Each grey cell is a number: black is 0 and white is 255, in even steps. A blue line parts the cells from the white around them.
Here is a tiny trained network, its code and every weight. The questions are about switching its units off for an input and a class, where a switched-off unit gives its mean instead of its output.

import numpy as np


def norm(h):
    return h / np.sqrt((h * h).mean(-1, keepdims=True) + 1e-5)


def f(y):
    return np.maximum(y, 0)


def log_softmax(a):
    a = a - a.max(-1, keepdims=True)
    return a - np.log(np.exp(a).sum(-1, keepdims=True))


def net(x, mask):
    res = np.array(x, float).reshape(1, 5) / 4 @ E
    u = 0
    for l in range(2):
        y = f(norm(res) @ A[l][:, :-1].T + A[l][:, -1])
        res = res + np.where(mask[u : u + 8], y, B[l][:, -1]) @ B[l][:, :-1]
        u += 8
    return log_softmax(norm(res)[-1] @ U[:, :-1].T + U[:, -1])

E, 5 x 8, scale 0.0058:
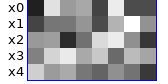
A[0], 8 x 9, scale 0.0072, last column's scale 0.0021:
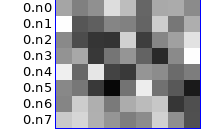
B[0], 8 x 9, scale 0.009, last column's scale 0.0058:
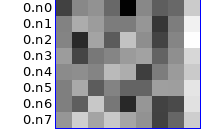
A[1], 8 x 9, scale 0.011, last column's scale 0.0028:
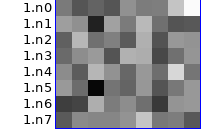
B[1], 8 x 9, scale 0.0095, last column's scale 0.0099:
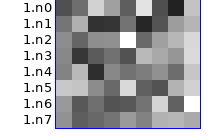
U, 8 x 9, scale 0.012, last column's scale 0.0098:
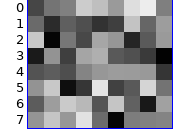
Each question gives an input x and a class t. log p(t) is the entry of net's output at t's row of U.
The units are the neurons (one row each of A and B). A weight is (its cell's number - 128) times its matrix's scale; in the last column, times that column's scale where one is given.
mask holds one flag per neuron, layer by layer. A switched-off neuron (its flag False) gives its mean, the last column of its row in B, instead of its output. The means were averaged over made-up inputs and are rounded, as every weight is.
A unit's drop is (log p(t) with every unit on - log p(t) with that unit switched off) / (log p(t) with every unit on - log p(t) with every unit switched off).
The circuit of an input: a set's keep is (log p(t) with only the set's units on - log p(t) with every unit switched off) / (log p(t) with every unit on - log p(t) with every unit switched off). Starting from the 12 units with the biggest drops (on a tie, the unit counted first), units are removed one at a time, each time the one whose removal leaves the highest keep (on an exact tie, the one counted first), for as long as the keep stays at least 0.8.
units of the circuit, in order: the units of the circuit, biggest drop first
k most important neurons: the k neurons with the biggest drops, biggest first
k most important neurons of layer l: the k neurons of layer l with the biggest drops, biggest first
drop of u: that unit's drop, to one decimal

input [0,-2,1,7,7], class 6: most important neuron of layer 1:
(1.n5)
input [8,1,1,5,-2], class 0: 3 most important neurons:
(1.n2 1.n0 1.n7)
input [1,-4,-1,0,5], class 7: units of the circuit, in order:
(0.n4 0.n2)
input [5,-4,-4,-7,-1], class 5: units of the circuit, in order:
(0.n2 1.n5 0.n6)
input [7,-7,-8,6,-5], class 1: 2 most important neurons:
(1.n6 1.n5)
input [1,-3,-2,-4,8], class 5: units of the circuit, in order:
(0.n6 1.n0)
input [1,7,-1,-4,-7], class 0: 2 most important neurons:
(0.n2 0.n6)
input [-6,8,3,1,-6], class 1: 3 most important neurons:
(0.n2 1.n6 0.n0)
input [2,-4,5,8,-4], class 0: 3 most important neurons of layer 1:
(1.n2 1.n0 1.n7)
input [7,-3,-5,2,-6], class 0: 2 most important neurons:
(0.n2 1.n2)
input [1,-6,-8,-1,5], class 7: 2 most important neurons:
(0.n4 0.n2)
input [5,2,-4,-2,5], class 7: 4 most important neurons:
(0.n2 1.n0 1.n3 0.n4)
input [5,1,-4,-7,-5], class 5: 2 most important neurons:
(0.n2 1.n5)
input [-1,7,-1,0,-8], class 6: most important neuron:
(1.n0)
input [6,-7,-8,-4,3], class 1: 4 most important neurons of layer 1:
(1.n6 1.n5 1.n0 1.n4)
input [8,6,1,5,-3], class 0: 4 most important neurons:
(1.n2 1.n0 1.n7 0.n0)
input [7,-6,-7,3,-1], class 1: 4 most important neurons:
(1.n6 1.n5 0.n7 0.n5)
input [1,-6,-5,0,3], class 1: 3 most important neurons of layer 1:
(1.n5 1.n6 1.n2)
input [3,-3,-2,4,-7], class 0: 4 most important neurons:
(0.n2 1.n2 0.n6 1.n1)
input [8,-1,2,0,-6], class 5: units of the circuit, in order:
(1.n0)
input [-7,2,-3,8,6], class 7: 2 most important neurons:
(1.n0 0.n4)
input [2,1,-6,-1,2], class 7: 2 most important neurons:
(0.n2 1.n3)
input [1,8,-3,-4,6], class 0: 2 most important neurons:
(0.n2 1.n0)
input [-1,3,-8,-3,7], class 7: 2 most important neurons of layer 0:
(0.n4 0.n2)
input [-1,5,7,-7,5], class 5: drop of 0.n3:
0.0
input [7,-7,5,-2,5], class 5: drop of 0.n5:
0.1
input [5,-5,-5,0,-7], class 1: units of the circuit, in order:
(1.n6)
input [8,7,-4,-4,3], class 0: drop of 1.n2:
0.2
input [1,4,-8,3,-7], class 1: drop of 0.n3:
-0.1
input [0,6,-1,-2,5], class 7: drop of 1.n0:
0.2
